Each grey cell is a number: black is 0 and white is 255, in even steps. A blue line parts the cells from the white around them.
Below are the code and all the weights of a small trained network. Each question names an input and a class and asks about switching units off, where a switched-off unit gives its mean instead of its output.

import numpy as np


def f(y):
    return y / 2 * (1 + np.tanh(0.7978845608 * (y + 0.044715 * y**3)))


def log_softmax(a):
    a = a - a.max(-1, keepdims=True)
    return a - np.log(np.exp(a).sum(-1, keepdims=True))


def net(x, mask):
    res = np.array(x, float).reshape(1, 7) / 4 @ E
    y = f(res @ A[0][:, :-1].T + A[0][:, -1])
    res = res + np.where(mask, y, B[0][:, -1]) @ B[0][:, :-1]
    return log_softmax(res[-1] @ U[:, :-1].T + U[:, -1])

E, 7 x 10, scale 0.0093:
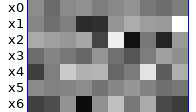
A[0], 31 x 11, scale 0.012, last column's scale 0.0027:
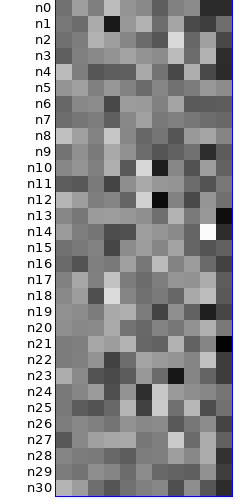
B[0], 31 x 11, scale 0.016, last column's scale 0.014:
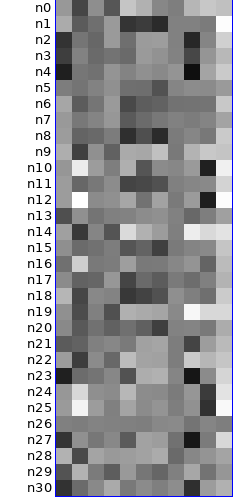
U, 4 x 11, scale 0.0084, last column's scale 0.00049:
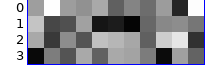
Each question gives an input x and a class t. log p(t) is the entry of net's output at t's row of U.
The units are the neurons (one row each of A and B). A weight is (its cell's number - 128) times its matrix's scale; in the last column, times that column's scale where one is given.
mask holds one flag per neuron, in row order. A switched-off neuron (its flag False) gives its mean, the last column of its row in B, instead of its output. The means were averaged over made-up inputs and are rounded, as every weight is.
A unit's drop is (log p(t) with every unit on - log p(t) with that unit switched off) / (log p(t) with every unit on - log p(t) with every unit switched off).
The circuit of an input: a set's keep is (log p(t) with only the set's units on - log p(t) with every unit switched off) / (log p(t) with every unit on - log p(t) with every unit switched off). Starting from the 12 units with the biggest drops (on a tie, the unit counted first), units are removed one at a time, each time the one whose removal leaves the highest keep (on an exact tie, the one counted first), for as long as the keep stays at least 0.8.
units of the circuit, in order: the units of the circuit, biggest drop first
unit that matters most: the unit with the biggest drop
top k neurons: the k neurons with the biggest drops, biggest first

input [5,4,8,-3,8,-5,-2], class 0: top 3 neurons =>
n10; n12; n23
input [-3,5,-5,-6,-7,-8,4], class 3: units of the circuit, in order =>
n23
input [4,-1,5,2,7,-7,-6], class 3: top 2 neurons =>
n2; n27
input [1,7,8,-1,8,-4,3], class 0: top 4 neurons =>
n10; n12; n23; n4
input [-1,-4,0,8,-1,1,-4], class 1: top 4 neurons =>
n14; n8; n18; n22
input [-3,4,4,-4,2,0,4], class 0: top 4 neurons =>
n12; n10; n19; n8
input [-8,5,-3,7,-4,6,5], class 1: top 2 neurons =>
n1; n19
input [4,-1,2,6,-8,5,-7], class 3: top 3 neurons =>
n23; n4; n1
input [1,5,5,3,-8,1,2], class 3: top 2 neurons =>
n23; n4
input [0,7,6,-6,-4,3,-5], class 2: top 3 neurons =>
n14; n25; n22
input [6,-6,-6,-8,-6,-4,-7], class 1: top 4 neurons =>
n8; n18; n12; n10
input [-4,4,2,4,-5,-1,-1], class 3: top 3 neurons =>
n23; n4; n19
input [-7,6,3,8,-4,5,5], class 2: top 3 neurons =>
n14; n22; n8
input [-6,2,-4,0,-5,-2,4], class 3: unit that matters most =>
n12
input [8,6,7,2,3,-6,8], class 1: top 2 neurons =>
n1; n25
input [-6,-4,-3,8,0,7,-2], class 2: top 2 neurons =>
n12; n10
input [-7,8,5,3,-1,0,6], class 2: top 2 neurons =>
n14; n22
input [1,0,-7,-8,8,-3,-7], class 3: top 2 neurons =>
n27; n12
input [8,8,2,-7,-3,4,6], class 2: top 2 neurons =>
n14; n22
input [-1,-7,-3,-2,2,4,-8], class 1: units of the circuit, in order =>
n8
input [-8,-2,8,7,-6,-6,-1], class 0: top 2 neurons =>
n12; n10
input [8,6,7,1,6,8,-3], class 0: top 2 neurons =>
n10; n12
